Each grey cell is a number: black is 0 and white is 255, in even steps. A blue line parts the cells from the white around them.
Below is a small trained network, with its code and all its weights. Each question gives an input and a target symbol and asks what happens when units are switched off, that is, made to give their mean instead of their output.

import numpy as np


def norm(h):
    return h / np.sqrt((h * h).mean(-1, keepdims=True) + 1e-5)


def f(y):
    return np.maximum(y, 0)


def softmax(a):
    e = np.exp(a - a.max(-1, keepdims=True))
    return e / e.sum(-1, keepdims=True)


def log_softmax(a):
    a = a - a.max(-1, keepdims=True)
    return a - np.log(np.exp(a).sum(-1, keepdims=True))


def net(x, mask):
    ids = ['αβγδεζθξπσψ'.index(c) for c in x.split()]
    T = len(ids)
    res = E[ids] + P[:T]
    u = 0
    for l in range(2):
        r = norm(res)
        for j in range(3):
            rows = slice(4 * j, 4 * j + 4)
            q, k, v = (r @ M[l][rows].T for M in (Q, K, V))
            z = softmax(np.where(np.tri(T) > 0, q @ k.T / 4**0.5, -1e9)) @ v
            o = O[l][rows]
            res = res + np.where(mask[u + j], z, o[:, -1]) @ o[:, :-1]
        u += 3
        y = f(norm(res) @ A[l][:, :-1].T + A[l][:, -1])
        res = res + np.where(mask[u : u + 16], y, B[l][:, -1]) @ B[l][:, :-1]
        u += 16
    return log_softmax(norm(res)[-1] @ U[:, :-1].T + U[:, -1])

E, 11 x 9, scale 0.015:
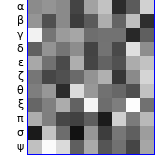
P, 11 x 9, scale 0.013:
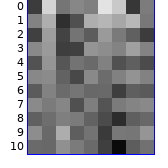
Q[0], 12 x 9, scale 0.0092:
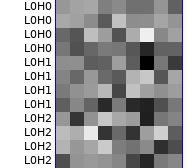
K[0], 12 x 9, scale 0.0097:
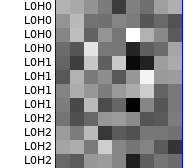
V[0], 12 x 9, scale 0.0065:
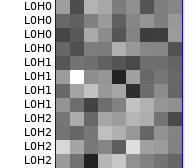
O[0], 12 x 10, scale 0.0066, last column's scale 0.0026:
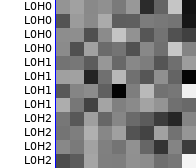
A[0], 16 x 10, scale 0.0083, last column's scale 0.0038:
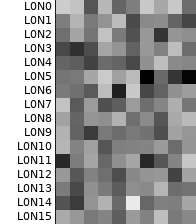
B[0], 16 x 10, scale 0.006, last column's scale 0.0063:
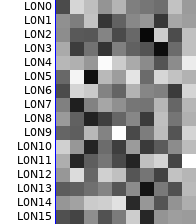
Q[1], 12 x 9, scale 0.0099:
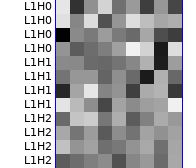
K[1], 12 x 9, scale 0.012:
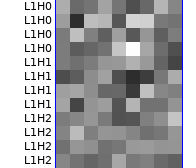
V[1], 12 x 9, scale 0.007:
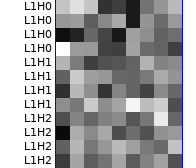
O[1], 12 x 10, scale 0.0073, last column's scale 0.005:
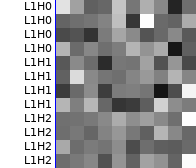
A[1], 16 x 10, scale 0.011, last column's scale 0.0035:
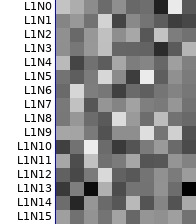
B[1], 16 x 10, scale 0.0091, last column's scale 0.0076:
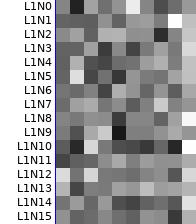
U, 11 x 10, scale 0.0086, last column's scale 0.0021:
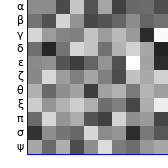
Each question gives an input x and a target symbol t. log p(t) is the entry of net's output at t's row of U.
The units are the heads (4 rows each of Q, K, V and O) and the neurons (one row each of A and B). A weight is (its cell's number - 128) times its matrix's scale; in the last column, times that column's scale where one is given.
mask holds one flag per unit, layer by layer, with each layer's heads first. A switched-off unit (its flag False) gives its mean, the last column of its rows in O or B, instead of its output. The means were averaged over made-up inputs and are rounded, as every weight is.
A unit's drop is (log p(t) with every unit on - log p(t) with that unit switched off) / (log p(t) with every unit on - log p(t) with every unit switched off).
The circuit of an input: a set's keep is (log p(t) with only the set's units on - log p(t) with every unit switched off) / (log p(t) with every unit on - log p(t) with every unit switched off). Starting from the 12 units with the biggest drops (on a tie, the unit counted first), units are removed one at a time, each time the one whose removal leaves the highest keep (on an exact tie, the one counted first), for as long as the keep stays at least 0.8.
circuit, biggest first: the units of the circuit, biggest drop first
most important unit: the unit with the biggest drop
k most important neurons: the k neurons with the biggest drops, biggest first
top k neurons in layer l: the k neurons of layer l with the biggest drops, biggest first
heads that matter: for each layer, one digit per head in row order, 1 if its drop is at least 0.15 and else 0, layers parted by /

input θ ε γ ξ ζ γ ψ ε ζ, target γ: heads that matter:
000 / 100
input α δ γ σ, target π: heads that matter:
011 / 000
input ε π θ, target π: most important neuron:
(L1N5)
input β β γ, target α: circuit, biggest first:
(L0H1 L0N5)
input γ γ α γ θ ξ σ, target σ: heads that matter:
000 / 010
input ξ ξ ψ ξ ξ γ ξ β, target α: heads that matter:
001 / 100
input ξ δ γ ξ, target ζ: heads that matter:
100 / 111
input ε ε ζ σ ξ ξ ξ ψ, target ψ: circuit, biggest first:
(L1N0 L0H2)
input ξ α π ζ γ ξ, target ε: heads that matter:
110 / 110
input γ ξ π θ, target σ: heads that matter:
001 / 000
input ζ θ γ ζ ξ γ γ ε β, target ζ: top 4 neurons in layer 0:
(L0N5 L0N12 L0N6 L0N14)
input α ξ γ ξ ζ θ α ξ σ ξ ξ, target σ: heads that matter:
001 / 110
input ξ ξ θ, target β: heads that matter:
000 / 000
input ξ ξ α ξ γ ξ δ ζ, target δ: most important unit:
L0H2
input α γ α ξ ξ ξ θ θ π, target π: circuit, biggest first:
(L1N5 L1H0 L0N4)
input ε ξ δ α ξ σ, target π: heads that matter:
001 / 100
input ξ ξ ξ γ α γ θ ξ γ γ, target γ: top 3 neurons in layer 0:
(L0N13 L0N3 L0N9)
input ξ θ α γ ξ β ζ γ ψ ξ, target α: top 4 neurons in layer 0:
(L0N7 L0N13 L0N11 L0N15)
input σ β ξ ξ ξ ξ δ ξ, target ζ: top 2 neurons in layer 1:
(L1N10 L1N1)
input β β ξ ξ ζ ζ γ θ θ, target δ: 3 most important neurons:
(L1N13 L0N2 L0N5)
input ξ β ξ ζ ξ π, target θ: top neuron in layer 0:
(L0N12)
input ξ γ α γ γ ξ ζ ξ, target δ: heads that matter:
011 / 110
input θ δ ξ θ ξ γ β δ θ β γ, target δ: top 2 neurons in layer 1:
(L1N13 L1N1)
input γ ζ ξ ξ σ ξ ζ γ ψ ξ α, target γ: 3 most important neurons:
(L0N4 L0N11 L0N6)
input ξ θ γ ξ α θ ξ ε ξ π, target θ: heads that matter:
001 / 000
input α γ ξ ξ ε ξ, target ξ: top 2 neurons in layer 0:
(L0N4 L0N5)
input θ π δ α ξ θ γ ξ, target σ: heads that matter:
101 / 010
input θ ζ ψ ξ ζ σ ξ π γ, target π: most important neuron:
(L0N0)
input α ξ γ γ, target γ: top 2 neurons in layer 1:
(L1N10 L1N8)
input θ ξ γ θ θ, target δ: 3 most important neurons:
(L1N13 L0N5 L0N2)
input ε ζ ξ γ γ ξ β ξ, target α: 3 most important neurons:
(L0N13 L1N8 L1N2)
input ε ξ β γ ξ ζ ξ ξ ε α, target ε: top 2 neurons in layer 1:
(L1N4 L1N10)
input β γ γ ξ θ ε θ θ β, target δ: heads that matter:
000 / 000
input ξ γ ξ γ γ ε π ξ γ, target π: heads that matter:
000 / 110
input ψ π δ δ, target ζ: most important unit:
L0N4
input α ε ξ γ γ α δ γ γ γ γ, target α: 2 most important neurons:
(L0N5 L1N1)
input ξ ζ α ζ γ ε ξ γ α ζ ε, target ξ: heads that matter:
001 / 000
